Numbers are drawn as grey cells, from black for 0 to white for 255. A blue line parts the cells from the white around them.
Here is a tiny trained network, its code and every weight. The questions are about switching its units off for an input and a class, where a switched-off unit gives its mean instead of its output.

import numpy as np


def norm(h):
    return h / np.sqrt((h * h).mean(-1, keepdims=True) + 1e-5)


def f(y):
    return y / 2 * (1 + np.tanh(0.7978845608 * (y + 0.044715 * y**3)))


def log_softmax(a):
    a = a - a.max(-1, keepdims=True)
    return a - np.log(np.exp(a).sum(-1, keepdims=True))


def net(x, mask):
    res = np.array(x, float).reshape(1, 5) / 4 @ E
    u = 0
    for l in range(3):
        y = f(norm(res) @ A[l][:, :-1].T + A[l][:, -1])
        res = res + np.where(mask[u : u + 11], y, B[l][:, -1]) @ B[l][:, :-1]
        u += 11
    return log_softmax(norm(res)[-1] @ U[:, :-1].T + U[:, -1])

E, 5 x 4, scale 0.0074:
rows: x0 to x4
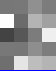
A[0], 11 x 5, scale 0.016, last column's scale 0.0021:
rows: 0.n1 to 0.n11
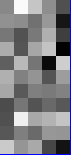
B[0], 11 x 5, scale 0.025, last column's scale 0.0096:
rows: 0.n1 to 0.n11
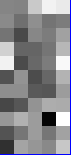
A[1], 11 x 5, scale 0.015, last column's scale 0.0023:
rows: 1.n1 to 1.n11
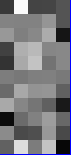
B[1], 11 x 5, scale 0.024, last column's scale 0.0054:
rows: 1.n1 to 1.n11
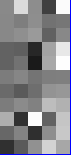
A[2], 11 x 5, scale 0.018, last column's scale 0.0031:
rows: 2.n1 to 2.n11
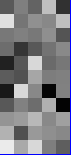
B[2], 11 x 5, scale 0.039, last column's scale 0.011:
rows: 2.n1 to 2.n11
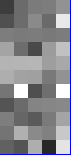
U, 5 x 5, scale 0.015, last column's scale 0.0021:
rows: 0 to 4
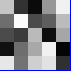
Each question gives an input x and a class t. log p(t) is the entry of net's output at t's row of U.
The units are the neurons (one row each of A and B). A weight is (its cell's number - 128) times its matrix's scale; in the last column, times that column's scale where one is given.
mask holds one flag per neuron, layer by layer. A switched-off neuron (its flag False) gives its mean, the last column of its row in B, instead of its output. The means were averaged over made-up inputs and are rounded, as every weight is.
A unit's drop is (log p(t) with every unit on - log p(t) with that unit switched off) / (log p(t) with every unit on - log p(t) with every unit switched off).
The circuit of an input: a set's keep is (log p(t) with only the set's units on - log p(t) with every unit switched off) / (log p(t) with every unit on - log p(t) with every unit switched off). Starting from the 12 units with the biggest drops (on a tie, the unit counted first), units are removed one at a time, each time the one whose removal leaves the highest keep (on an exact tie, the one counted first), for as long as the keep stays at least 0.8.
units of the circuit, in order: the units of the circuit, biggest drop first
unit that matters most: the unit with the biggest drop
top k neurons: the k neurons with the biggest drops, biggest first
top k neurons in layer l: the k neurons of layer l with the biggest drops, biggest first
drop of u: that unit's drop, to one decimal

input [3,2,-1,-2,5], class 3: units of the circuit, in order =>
0.n1
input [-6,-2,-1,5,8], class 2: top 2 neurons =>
0.n9; 0.n1
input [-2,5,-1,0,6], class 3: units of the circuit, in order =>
0.n1; 0.n5
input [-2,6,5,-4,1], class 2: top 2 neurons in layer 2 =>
2.n7; 2.n2
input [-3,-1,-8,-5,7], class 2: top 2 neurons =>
0.n5; 0.n1
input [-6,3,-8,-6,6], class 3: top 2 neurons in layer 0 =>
0.n1; 0.n11
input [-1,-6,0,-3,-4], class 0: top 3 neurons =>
0.n5; 0.n1; 0.n11
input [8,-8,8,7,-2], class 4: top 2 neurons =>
1.n9; 2.n5
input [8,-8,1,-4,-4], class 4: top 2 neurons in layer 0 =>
0.n8; 0.n4
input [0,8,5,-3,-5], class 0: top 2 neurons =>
0.n9; 2.n7
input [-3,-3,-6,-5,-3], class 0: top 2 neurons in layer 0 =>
0.n5; 0.n9
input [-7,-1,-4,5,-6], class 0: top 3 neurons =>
0.n5; 0.n9; 2.n7
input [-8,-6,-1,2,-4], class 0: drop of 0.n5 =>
1.0
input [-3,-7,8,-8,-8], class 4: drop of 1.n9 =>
0.4
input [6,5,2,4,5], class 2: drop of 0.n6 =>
0.0
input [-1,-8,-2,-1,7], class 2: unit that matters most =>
0.n5
